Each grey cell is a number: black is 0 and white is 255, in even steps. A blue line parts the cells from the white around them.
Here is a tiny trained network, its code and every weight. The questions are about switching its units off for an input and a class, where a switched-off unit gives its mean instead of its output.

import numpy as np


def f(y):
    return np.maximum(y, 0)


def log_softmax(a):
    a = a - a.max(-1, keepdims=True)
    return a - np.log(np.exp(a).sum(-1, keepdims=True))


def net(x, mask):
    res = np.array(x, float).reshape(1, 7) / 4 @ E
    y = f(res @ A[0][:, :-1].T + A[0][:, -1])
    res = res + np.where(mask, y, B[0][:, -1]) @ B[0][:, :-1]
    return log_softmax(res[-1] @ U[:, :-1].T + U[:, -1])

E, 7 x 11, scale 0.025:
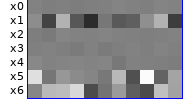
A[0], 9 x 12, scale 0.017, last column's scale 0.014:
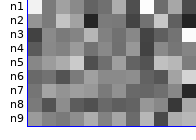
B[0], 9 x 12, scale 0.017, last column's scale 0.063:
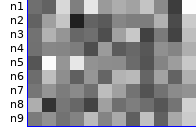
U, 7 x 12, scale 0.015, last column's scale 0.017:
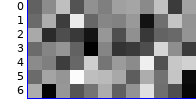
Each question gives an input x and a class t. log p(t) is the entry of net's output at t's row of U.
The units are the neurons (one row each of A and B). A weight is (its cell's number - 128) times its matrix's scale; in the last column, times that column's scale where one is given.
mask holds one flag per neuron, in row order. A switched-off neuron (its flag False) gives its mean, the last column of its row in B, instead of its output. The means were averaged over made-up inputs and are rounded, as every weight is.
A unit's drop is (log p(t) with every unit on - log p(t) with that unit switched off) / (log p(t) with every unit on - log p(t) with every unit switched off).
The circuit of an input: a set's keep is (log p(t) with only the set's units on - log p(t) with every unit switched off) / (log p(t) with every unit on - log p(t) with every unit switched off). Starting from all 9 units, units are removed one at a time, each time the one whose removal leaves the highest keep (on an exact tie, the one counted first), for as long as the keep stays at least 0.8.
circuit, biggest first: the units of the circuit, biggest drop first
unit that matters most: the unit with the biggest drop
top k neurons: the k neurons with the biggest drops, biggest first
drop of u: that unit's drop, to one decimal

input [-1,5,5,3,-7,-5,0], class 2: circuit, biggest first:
n1, n8
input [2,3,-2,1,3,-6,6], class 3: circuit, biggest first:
n1
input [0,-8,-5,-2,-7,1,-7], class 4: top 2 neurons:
n9, n2
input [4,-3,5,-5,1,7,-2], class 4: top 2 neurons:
n9, n5
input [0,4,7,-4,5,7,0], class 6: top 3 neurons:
n5, n3, n6
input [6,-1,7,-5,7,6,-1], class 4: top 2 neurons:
n5, n9
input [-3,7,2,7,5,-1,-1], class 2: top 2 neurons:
n1, n8
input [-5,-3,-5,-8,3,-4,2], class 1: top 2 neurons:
n1, n2
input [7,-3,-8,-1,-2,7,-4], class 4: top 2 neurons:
n9, n5
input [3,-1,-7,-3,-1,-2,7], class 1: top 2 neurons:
n5, n1
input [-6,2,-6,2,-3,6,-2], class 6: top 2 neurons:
n5, n1
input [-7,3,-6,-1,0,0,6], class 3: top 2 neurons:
n1, n2
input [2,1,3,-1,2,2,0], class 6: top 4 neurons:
n5, n3, n6, n2
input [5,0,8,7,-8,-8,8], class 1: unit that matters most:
n5
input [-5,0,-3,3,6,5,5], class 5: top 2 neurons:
n5, n3
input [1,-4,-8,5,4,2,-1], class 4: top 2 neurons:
n5, n2
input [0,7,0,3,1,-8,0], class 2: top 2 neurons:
n8, n5
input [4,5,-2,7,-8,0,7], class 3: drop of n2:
0.4
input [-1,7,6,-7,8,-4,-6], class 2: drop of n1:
0.2
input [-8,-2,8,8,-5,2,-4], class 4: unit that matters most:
n2
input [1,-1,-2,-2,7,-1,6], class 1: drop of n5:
0.4
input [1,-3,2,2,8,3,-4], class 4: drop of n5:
0.2
